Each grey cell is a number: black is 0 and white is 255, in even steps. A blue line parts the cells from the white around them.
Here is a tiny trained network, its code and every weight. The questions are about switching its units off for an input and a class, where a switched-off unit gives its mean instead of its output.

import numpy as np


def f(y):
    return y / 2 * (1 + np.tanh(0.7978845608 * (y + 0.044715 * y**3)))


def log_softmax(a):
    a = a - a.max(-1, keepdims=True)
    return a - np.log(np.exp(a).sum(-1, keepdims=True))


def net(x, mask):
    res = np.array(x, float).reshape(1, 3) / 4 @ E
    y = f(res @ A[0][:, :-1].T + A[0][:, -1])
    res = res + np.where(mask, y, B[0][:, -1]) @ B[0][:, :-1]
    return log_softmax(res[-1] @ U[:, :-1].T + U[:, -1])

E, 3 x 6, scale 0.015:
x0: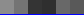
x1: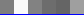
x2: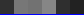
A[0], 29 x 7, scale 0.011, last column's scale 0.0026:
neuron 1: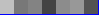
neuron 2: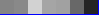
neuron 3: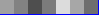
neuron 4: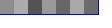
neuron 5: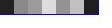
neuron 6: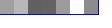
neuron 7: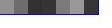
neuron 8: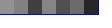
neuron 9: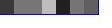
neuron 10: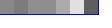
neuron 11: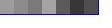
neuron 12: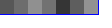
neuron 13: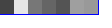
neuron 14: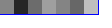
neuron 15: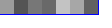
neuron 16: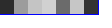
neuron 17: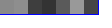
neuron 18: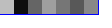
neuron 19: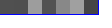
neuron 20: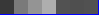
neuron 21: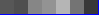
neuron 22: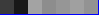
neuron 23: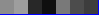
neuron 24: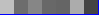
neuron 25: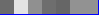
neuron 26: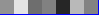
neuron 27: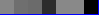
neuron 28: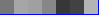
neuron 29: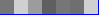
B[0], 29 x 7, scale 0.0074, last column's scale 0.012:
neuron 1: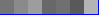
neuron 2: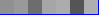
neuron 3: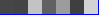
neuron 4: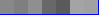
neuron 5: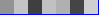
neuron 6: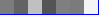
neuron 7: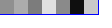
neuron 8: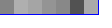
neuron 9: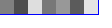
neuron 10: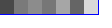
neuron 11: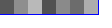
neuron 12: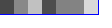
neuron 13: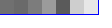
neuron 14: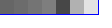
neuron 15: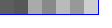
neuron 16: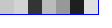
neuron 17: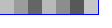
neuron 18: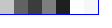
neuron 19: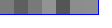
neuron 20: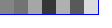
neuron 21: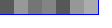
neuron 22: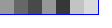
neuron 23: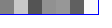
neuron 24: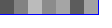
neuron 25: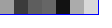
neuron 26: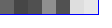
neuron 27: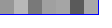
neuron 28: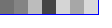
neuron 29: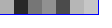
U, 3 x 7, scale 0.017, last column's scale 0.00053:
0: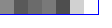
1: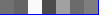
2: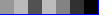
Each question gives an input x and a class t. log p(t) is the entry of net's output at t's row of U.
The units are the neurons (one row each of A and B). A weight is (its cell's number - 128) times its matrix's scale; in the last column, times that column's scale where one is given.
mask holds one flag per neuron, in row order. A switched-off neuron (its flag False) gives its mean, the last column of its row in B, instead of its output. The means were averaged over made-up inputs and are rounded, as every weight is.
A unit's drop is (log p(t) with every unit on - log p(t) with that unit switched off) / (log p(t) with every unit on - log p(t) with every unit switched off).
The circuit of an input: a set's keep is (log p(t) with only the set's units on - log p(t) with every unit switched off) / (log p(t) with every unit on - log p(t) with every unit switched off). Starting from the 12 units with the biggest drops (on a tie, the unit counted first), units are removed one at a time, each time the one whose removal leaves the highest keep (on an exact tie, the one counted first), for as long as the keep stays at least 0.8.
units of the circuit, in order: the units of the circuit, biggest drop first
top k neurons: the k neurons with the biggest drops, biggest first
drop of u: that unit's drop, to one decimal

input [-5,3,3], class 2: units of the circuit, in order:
neuron 16
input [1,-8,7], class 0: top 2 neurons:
neuron 18; neuron 22
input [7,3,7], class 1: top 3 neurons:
neuron 28; neuron 12; neuron 9
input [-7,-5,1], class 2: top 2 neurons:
neuron 16; neuron 5
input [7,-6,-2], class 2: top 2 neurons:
neuron 7; neuron 23
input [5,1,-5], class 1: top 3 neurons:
neuron 6; neuron 16; neuron 3
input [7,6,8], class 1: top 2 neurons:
neuron 28; neuron 12
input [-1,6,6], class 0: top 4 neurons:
neuron 26; neuron 25; neuron 13; neuron 29
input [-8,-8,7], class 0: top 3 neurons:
neuron 22; neuron 18; neuron 14
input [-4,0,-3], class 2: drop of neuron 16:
0.2
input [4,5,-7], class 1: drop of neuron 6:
0.1
